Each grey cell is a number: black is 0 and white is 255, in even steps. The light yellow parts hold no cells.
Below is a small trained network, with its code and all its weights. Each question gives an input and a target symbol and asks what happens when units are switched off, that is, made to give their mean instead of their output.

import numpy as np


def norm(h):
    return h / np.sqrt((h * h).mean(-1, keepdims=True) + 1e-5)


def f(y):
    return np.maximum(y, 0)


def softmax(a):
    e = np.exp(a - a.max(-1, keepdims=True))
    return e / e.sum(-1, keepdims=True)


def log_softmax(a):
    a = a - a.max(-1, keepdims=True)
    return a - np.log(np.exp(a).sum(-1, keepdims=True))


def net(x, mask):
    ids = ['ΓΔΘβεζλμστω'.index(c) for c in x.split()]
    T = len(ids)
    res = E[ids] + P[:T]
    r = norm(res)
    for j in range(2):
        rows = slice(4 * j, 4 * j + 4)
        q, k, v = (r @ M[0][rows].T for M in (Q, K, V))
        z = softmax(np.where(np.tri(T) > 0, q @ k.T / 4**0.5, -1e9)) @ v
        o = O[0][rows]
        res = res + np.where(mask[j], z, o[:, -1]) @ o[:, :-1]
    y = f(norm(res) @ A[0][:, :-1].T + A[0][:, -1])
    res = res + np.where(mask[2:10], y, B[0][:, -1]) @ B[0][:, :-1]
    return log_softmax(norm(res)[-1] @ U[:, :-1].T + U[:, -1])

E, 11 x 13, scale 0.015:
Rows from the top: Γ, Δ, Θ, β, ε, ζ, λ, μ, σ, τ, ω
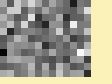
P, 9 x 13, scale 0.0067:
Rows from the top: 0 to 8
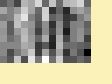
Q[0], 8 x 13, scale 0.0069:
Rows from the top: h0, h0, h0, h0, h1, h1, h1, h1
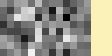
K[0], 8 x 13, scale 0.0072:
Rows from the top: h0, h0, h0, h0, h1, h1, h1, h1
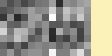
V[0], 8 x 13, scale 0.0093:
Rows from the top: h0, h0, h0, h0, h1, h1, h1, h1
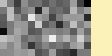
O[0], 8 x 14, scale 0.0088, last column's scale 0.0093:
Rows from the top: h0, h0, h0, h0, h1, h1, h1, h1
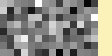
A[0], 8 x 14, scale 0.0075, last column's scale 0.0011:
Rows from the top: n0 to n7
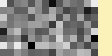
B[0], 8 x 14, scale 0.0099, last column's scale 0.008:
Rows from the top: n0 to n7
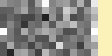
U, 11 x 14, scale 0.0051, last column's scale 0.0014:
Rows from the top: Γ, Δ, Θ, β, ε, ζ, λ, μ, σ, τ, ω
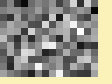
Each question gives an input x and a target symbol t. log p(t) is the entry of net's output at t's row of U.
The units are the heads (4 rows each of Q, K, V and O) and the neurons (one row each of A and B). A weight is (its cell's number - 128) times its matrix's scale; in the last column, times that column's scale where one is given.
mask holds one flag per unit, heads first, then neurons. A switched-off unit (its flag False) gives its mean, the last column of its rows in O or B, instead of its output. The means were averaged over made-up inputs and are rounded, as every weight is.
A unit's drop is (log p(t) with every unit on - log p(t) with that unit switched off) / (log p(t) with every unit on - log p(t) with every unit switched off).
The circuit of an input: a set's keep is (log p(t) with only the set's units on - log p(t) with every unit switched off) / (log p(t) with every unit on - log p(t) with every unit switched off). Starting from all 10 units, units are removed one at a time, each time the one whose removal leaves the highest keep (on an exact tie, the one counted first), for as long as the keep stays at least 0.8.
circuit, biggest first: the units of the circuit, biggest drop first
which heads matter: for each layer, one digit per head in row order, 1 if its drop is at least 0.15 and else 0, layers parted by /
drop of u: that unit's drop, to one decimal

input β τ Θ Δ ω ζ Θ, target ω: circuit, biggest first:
h0; n6
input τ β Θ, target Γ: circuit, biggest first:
h1; h0
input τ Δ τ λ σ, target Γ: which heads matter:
01
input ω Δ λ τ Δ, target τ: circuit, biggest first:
h0; h1
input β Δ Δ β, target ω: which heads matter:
10
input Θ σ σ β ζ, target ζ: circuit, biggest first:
h1
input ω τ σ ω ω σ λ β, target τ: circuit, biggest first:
h1; h0
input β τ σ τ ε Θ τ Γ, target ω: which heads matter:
10
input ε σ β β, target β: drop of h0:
0.2
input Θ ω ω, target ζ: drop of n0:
0.1
